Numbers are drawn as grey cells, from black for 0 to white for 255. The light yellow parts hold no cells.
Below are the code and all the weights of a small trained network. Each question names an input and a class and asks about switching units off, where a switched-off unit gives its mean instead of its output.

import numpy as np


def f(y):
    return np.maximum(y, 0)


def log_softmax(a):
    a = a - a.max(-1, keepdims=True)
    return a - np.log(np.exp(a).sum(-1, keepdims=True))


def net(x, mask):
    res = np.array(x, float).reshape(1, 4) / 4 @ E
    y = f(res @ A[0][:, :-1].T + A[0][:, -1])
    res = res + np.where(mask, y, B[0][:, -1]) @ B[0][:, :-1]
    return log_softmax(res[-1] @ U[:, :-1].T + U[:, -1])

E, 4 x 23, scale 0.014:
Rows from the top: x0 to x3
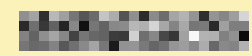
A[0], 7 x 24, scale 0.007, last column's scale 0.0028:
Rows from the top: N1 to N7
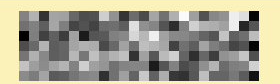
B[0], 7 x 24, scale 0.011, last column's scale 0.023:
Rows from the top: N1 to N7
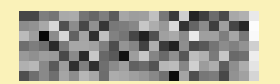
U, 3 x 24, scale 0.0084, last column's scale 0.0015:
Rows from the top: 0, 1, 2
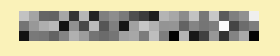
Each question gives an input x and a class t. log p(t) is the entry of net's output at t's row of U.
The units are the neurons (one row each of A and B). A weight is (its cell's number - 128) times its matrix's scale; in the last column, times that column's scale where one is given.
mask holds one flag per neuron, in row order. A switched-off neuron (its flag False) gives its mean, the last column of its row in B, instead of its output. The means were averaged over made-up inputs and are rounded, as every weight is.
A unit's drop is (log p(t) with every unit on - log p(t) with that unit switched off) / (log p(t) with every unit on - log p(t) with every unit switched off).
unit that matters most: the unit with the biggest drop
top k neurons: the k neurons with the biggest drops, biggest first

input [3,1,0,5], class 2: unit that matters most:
N6
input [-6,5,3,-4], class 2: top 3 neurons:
[N4 N7 N6]
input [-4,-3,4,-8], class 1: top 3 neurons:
[N3 N1 N2]
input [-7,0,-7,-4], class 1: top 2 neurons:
[N5 N1]
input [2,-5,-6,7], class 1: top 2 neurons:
[N5 N3]
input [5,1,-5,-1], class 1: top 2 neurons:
[N5 N7]
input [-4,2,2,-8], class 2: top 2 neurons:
[N5 N6]
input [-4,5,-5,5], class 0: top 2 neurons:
[N3 N2]
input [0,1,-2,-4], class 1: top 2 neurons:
[N6 N3]
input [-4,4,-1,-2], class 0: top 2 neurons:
[N3 N1]
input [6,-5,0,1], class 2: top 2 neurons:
[N1 N3]
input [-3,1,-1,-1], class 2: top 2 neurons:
[N2 N6]
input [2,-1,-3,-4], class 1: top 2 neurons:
[N3 N7]
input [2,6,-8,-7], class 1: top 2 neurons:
[N5 N6]
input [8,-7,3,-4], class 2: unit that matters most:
N1
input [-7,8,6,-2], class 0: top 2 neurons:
[N3 N1]
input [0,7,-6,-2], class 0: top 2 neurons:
[N3 N2]
